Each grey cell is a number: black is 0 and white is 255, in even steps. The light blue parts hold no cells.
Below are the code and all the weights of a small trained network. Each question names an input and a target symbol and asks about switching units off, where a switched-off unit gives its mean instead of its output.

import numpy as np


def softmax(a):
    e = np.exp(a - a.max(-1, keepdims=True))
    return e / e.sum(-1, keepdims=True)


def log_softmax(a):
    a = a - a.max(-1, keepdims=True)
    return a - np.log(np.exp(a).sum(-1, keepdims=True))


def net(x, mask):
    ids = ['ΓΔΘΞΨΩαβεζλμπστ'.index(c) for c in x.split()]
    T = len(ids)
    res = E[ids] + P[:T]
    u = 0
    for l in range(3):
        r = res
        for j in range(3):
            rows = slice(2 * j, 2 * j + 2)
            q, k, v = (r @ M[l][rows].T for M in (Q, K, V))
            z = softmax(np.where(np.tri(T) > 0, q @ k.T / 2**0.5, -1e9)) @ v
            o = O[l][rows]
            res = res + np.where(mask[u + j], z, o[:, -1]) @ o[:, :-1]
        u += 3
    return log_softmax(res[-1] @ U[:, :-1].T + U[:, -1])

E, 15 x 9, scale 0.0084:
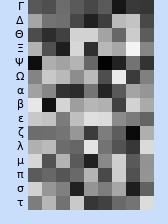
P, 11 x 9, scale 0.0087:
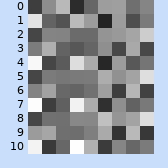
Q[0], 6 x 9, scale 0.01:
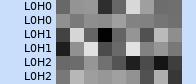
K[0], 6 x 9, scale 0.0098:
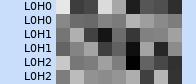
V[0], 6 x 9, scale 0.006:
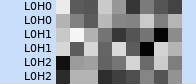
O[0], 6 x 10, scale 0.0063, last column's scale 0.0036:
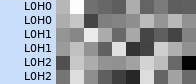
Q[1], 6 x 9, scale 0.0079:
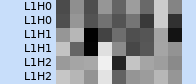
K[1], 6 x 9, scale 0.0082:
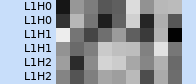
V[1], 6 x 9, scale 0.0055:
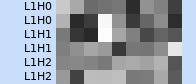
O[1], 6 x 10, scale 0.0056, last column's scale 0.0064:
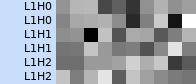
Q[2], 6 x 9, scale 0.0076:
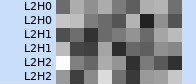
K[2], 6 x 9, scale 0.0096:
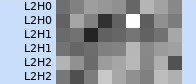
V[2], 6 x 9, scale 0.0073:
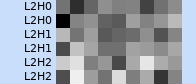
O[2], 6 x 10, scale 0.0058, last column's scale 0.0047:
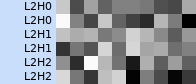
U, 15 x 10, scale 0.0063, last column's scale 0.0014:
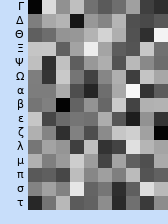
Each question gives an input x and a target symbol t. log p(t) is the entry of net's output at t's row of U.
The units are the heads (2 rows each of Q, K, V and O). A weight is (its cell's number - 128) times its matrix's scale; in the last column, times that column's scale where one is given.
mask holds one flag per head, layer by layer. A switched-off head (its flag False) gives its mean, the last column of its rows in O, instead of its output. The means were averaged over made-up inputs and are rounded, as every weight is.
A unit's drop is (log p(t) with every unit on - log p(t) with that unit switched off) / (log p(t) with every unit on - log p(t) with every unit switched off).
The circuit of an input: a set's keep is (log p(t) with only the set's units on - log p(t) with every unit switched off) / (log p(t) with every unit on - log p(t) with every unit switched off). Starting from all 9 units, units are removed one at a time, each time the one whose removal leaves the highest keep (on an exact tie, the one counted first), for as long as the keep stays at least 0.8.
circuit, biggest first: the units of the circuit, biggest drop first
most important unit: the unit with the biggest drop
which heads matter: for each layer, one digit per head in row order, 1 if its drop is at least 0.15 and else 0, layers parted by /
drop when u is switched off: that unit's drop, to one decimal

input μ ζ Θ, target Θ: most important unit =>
L1H0
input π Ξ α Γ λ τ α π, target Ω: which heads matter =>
100 / 001 / 101
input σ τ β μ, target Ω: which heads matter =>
111 / 001 / 001
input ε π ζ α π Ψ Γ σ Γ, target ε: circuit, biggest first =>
(L0H2, L2H0, L1H0)
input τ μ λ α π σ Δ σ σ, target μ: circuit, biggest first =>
(L0H0, L2H2, L1H0, L0H2)
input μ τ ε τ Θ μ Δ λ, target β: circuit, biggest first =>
(L0H1, L1H1)
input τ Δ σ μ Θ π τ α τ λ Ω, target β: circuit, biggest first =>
(L0H1, L1H1)
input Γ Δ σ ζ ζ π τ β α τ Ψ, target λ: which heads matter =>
010 / 000 / 000
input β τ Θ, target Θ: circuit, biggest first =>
(L0H2, L1H0, L2H0)
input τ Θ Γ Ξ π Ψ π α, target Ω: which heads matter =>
111 / 001 / 101
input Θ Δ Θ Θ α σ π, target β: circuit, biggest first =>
(L1H1, L1H0, L0H1, L2H1)
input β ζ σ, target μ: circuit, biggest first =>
(L2H2, L0H0, L1H0, L0H2)
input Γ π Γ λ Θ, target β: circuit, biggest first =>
(L0H1, L1H1)
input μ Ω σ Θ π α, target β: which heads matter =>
001 / 110 / 000
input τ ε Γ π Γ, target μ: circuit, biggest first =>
(L1H0, L2H2, L0H2)
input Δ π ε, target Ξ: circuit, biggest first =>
(L0H0, L1H0, L0H2, L2H0)
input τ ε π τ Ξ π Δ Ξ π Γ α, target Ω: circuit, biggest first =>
(L2H2, L1H2)
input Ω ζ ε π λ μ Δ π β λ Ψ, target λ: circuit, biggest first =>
(L0H1)
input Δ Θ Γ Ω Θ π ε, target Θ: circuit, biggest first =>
(L0H2, L0H0, L1H2, L2H0)
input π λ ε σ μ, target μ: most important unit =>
L2H2
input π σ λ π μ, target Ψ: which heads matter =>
011 / 110 / 001
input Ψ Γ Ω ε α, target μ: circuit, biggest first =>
(L2H2, L1H0, L0H0)
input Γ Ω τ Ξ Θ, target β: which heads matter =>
010 / 010 / 000
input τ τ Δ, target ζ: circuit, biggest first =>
(L0H0, L0H2, L2H0, L1H0)
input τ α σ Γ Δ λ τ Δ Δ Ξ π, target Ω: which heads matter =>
000 / 000 / 101
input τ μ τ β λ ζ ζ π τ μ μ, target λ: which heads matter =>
010 / 100 / 000
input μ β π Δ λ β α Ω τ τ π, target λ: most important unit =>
L0H1
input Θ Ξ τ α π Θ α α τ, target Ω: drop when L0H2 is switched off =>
0.4
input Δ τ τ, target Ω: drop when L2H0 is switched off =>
0.2
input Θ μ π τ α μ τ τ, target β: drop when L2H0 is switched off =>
0.2
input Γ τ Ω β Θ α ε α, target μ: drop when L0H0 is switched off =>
0.6
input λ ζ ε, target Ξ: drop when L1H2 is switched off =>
0.0
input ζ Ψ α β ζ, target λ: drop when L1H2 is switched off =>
0.1
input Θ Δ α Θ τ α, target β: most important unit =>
L1H0
